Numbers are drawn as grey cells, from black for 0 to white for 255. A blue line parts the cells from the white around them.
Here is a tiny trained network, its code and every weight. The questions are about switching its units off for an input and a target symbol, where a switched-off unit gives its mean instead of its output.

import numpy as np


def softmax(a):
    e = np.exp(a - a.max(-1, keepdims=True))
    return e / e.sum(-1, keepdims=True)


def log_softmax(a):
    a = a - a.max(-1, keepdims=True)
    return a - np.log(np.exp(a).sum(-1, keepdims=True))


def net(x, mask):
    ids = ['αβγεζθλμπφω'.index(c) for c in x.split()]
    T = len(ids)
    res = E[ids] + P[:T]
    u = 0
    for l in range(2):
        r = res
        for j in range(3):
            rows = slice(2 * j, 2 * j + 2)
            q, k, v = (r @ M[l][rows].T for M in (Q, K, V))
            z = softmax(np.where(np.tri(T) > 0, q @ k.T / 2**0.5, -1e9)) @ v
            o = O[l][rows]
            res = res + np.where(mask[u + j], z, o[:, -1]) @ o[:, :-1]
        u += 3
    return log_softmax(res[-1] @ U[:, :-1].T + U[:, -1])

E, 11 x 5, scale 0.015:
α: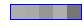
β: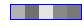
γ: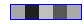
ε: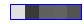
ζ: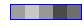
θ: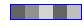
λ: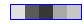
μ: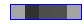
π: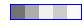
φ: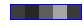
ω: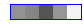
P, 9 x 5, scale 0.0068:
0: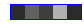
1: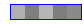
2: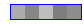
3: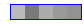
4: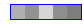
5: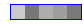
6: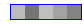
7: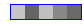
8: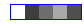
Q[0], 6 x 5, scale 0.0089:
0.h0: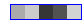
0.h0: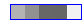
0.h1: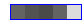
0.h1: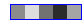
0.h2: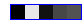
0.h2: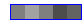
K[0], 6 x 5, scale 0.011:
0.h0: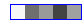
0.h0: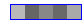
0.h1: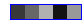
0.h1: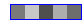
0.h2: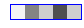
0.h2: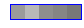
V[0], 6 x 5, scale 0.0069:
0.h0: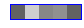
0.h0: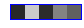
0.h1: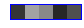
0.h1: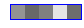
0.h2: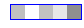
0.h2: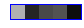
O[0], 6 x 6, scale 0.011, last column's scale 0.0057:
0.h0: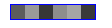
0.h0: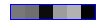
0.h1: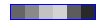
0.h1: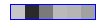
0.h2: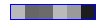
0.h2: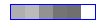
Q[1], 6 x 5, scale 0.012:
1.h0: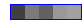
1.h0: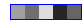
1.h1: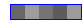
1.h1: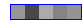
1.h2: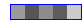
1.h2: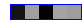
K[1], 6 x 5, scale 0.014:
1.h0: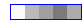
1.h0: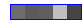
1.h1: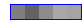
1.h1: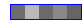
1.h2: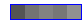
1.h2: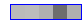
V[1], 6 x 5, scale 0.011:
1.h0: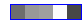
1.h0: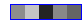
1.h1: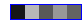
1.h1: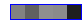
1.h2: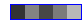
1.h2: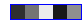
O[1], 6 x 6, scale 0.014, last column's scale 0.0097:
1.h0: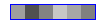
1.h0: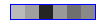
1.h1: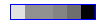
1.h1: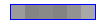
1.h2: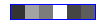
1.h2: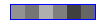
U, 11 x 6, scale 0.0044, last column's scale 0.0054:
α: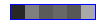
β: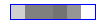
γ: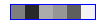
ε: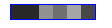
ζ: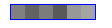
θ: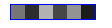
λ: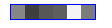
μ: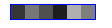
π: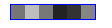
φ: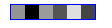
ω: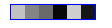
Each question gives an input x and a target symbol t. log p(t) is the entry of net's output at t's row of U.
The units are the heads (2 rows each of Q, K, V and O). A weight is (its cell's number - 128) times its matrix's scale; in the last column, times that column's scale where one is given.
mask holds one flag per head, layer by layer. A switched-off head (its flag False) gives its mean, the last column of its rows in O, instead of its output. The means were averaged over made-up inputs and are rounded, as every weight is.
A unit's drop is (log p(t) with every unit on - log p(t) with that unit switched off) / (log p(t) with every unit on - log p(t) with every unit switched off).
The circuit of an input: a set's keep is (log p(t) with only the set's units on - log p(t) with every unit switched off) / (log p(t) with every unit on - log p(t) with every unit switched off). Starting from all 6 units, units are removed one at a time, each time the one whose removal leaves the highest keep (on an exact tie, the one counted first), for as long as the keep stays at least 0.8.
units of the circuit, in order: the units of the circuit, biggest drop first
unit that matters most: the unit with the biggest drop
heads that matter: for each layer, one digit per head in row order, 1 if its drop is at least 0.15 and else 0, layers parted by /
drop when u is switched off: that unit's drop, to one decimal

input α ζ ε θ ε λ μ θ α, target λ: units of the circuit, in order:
(1.h2; 0.h2; 0.h0; 0.h1)
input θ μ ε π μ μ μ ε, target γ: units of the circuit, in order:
(1.h2; 0.h0; 0.h2)
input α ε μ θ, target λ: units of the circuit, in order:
(1.h2; 0.h2; 0.h0; 1.h0)
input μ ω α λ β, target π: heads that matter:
001 / 101
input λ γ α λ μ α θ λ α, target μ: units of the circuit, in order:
(1.h1; 0.h1; 1.h0; 1.h2)
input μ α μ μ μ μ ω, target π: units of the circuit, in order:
(0.h2; 1.h0; 1.h2)
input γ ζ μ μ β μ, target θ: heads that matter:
100 / 101
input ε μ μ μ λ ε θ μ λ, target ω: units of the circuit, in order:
(1.h2; 0.h2)
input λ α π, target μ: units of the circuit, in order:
(0.h1; 1.h0; 1.h1; 1.h2)
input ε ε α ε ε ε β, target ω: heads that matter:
001 / 001
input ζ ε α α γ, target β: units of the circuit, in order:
(0.h0; 1.h1; 0.h1; 1.h0)
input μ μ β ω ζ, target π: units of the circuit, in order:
(1.h0; 1.h2)
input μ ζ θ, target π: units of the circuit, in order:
(0.h2; 1.h0; 1.h2)
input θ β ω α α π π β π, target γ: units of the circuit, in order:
(1.h2; 0.h2)
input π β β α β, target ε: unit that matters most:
0.h2
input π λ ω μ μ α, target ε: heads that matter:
001 / 111
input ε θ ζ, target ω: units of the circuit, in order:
(1.h2)
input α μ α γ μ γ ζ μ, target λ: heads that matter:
101 / 101
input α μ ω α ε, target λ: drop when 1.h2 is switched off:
0.4
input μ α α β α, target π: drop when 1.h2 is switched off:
0.2
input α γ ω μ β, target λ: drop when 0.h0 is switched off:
0.4
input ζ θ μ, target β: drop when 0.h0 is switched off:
0.6
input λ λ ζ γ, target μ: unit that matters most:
0.h1
